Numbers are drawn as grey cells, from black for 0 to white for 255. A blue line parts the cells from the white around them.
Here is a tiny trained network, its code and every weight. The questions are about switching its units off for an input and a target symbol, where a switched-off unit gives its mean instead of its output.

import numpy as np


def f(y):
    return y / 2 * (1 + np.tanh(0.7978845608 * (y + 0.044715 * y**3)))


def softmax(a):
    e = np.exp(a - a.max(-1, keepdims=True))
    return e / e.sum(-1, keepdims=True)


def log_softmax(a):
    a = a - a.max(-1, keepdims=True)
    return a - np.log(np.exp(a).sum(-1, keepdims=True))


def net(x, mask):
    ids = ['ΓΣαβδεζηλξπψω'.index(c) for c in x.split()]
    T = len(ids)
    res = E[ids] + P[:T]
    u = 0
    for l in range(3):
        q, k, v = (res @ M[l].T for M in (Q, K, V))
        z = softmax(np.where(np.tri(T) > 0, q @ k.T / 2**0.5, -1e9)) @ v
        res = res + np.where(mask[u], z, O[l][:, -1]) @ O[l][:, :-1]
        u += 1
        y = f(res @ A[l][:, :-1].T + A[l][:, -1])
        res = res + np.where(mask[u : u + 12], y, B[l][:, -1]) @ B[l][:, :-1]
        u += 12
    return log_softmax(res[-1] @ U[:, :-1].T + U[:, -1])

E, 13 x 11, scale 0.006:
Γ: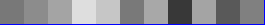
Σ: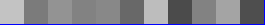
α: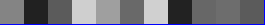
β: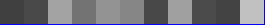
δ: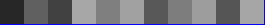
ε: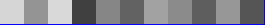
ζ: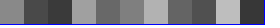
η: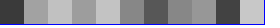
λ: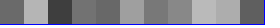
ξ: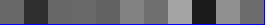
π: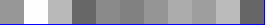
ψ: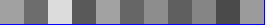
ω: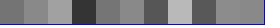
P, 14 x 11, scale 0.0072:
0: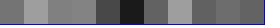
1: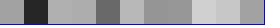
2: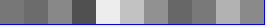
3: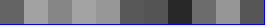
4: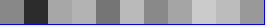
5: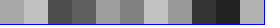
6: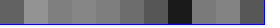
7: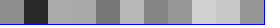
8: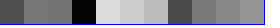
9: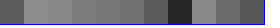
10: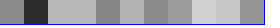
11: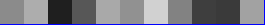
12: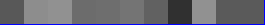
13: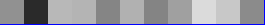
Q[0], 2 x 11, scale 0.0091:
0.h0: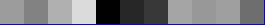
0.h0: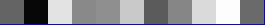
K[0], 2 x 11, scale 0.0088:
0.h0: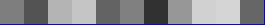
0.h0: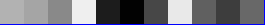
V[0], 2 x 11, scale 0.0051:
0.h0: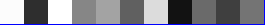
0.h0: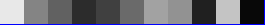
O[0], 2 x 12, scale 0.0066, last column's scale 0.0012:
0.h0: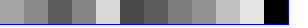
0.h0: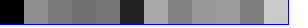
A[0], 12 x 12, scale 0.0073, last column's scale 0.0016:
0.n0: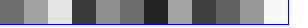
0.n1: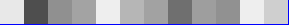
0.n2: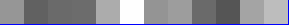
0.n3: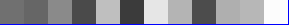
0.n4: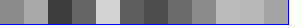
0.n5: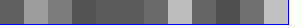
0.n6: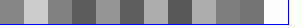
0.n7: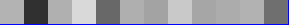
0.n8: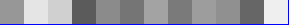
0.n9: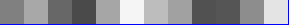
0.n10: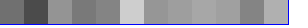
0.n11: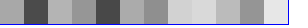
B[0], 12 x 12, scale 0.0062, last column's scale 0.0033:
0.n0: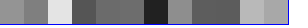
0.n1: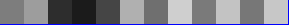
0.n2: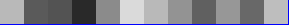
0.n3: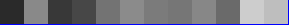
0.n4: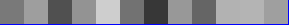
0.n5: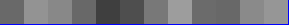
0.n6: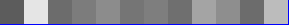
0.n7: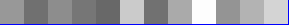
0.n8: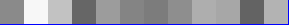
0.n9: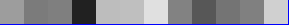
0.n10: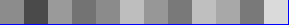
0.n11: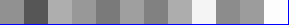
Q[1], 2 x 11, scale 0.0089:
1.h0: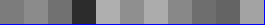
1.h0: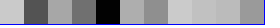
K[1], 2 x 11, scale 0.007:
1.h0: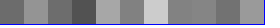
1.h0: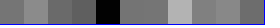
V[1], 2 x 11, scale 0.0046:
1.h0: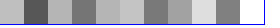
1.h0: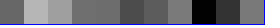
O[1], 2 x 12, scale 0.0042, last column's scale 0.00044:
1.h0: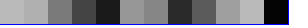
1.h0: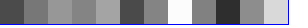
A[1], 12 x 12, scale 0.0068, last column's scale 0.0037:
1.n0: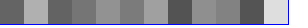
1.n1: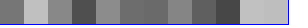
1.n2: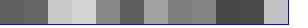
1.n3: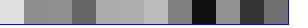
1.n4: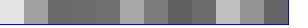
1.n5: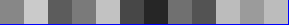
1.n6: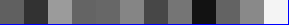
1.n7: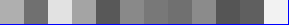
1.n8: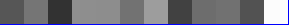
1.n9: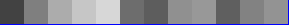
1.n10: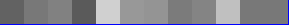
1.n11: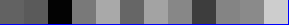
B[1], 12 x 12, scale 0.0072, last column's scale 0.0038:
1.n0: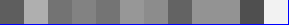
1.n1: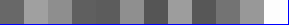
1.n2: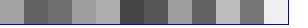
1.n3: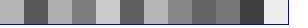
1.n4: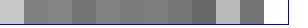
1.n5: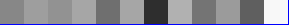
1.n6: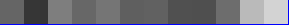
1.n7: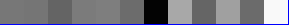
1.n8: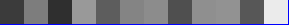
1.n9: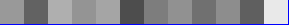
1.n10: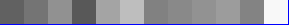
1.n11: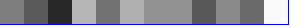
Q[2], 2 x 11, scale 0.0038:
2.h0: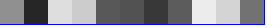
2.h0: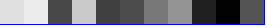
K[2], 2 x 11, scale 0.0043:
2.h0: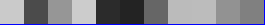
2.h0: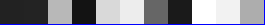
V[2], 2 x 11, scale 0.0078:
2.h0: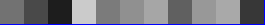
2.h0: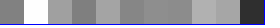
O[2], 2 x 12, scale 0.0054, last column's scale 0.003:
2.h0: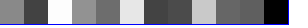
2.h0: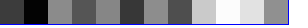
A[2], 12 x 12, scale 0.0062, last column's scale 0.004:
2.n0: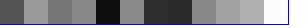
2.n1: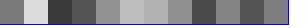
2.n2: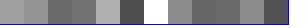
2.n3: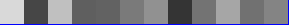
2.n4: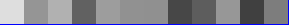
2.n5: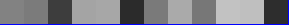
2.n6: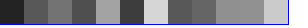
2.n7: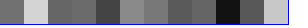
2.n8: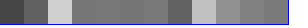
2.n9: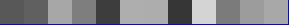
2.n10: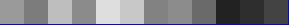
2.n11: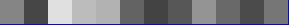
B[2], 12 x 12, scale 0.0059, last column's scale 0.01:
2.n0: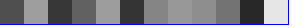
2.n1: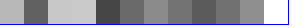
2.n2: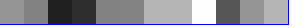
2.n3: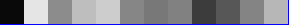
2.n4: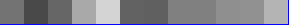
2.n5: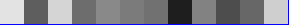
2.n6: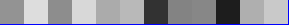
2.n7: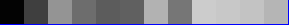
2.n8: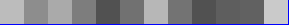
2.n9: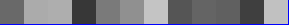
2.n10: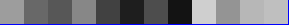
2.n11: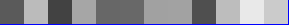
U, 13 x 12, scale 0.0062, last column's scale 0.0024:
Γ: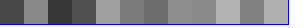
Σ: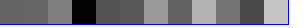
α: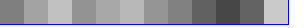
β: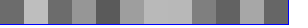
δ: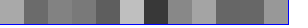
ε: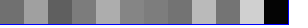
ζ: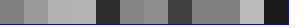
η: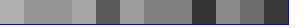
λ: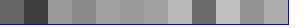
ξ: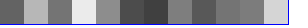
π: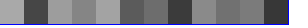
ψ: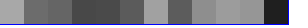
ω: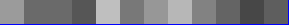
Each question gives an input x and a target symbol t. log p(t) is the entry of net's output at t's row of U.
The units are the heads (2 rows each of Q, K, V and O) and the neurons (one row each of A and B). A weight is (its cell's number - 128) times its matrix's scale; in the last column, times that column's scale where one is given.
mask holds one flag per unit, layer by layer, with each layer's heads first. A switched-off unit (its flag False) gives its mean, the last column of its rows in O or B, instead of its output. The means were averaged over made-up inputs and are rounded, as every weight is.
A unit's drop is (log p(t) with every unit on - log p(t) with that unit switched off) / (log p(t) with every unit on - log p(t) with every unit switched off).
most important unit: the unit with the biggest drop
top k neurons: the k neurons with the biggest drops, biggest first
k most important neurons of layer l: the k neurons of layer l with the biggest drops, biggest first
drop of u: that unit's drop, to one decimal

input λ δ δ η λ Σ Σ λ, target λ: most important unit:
1.h0
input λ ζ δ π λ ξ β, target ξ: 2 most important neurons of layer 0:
[0.n1; 0.n7]
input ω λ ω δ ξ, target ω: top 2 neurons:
[0.n0; 0.n5]
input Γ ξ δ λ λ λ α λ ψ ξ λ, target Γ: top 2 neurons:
[0.n1; 2.n3]
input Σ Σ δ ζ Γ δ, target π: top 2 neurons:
[2.n10; 1.n3]
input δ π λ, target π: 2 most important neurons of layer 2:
[2.n10; 2.n4]
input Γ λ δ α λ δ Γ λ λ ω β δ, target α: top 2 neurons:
[2.n6; 0.n9]
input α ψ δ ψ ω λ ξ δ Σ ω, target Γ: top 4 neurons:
[2.n1; 2.n0; 2.n5; 2.n6]
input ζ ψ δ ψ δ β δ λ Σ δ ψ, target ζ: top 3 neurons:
[2.n11; 2.n10; 1.n11]
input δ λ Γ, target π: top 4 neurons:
[2.n10; 1.n3; 2.n4; 2.n1]
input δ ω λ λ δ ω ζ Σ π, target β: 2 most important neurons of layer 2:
[2.n1; 2.n2]
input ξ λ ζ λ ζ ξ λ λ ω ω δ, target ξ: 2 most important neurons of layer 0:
[0.n5; 0.n11]
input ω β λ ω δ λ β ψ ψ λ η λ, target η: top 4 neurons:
[2.n1; 0.n4; 1.n11; 1.n5]
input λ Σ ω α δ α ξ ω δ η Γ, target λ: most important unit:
0.h0
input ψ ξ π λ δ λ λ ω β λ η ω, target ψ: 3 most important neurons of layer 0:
[0.n9; 0.n2; 0.n0]
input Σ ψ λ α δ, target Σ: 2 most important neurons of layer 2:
[2.n9; 2.n0]
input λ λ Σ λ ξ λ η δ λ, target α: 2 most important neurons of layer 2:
[2.n6; 2.n9]
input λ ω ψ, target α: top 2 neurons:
[2.n6; 2.n3]
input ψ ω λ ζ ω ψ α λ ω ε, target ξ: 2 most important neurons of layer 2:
[2.n2; 2.n9]
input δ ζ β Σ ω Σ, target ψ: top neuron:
[2.n10]
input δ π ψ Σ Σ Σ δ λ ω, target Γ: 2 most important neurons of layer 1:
[1.n10; 1.n5]
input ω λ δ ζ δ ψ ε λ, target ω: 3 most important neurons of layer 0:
[0.n0; 0.n5; 0.n11]
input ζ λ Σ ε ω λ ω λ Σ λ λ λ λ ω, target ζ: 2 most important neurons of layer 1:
[1.n11; 1.n8]
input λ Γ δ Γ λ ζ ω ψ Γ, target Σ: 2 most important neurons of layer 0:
[0.n3; 0.n0]
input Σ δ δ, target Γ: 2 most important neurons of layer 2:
[2.n0; 2.n1]
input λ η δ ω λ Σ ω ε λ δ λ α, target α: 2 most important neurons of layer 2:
[2.n6; 2.n9]
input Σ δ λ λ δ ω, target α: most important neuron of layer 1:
[1.n10]
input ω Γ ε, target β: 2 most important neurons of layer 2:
[2.n2; 2.n1]
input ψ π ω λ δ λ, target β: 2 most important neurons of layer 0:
[0.n0; 0.n9]
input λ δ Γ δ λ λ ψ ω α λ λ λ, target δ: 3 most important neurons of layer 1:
[1.n11; 1.n5; 1.n8]
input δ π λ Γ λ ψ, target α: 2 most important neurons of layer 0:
[0.n9; 0.n0]
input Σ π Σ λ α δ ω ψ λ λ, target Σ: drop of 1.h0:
0.3
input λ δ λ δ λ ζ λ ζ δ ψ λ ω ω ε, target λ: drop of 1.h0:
0.6
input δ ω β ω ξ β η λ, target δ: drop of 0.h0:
0.2
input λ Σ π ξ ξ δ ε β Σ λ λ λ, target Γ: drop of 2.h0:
1.1
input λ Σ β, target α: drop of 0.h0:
0.4
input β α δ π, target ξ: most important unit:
1.n5
